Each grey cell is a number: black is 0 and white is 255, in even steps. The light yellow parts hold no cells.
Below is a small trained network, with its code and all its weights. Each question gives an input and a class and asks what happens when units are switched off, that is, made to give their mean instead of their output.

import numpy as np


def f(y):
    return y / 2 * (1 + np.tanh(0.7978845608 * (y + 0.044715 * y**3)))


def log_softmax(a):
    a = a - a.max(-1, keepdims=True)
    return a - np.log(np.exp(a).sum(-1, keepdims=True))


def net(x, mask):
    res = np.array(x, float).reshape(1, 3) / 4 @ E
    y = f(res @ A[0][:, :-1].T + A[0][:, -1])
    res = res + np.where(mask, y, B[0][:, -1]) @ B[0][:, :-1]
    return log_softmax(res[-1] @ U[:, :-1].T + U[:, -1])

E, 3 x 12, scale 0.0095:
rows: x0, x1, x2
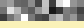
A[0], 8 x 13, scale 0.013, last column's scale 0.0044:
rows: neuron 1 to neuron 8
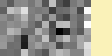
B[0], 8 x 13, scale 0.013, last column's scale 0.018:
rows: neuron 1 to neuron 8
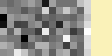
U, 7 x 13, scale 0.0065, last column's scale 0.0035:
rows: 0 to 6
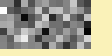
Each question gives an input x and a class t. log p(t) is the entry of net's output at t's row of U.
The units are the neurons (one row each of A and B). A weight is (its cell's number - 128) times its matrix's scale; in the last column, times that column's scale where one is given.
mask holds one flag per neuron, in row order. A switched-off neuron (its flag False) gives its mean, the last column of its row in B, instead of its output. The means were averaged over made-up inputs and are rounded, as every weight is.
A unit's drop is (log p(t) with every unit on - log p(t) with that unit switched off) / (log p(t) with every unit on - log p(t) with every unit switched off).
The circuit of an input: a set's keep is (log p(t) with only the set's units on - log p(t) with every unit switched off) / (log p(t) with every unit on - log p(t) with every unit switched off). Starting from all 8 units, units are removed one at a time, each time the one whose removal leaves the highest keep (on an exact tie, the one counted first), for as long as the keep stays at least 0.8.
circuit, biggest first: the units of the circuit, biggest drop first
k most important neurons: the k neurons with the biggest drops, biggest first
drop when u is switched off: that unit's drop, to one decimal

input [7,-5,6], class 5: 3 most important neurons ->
[neuron 8; neuron 1; neuron 6]
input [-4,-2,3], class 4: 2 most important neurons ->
[neuron 5; neuron 1]
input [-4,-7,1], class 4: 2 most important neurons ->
[neuron 5; neuron 1]
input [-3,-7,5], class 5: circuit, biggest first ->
[neuron 8]
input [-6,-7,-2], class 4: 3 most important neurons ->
[neuron 5; neuron 3; neuron 1]
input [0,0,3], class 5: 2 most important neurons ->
[neuron 6; neuron 7]
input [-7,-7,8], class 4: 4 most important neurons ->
[neuron 1; neuron 5; neuron 3; neuron 2]
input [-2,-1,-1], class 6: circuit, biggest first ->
[neuron 2; neuron 6]
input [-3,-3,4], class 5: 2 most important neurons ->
[neuron 4; neuron 8]
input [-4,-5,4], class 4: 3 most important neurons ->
[neuron 5; neuron 1; neuron 2]
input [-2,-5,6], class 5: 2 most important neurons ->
[neuron 8; neuron 4]
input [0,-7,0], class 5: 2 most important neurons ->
[neuron 4; neuron 8]
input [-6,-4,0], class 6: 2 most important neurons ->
[neuron 4; neuron 6]
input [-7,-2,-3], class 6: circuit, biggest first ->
[neuron 1]
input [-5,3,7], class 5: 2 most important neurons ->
[neuron 6; neuron 4]
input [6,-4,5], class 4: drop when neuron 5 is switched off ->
0.5
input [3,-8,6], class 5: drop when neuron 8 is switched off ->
0.2
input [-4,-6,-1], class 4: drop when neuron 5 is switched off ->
0.3
